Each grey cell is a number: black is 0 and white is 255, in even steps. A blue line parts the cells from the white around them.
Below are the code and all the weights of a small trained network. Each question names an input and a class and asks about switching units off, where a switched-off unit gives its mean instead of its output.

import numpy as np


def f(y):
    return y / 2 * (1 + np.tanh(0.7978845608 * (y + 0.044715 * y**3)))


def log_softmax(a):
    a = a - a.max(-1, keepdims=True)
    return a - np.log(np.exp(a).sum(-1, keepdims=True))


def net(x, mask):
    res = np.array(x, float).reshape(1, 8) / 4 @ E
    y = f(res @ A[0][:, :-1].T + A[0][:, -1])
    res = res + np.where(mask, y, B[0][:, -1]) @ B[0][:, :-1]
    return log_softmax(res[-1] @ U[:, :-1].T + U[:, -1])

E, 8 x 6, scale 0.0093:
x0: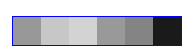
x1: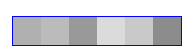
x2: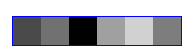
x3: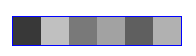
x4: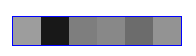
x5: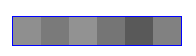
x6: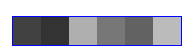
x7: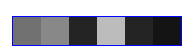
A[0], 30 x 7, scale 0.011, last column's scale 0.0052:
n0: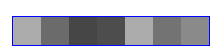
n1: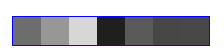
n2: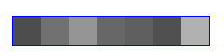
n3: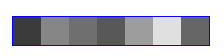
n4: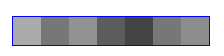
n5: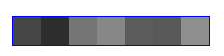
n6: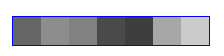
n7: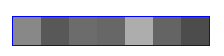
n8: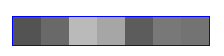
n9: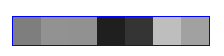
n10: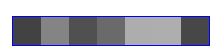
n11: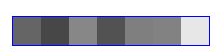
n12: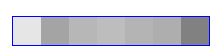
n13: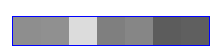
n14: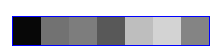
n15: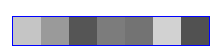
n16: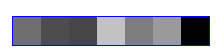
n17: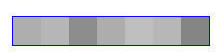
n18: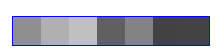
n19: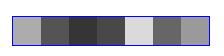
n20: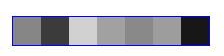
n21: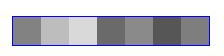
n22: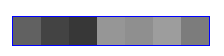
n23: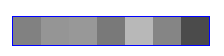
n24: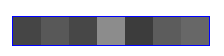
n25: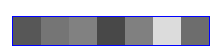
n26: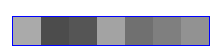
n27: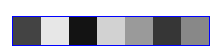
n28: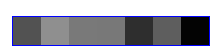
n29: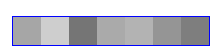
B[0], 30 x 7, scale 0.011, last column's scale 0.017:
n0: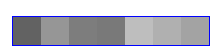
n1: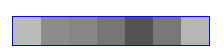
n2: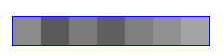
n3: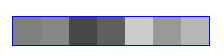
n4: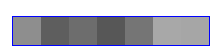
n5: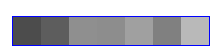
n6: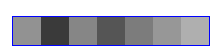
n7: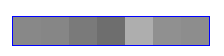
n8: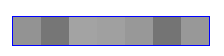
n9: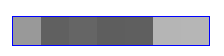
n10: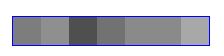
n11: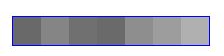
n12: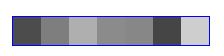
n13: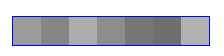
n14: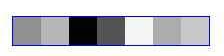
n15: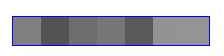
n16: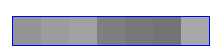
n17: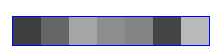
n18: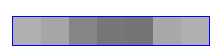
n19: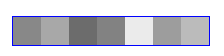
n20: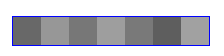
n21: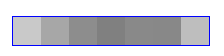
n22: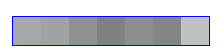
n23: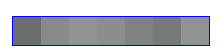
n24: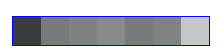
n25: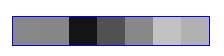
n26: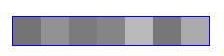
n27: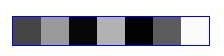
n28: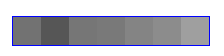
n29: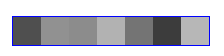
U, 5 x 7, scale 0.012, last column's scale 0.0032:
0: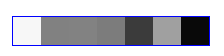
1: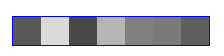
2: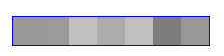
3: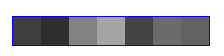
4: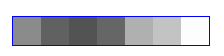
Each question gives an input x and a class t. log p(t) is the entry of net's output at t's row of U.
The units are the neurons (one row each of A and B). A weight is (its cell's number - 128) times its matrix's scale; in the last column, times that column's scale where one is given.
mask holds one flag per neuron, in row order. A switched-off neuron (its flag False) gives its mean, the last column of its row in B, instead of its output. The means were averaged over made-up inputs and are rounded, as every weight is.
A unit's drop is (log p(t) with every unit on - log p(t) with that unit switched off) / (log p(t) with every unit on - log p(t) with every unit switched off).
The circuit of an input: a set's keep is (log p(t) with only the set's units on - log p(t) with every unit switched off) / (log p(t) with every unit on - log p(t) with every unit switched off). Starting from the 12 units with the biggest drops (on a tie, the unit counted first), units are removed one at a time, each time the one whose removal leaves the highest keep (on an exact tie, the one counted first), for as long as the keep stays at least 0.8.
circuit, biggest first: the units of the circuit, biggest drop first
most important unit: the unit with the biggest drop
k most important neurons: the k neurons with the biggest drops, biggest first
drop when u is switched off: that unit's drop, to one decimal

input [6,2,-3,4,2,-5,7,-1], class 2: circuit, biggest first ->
n27
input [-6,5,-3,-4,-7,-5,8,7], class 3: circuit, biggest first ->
n14, n19
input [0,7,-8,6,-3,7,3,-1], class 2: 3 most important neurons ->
n12, n27, n17
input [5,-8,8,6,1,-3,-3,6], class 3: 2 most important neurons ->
n14, n28
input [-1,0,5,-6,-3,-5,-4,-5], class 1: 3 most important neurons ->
n29, n6, n9
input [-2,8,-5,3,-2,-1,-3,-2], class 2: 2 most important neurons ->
n27, n21
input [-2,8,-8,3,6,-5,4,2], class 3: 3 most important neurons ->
n14, n19, n22
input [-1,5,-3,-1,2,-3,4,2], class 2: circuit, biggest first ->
n27, n25
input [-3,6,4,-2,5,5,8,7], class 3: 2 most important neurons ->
n14, n5
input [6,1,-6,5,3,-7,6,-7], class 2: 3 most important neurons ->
n27, n12, n20
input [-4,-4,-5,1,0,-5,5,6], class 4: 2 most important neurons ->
n27, n12
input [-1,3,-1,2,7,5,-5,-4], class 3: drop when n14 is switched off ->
0.2
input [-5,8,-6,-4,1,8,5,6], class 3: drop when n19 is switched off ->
0.1
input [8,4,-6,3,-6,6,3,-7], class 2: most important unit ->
n12
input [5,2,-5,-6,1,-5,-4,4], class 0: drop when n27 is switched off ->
0.0
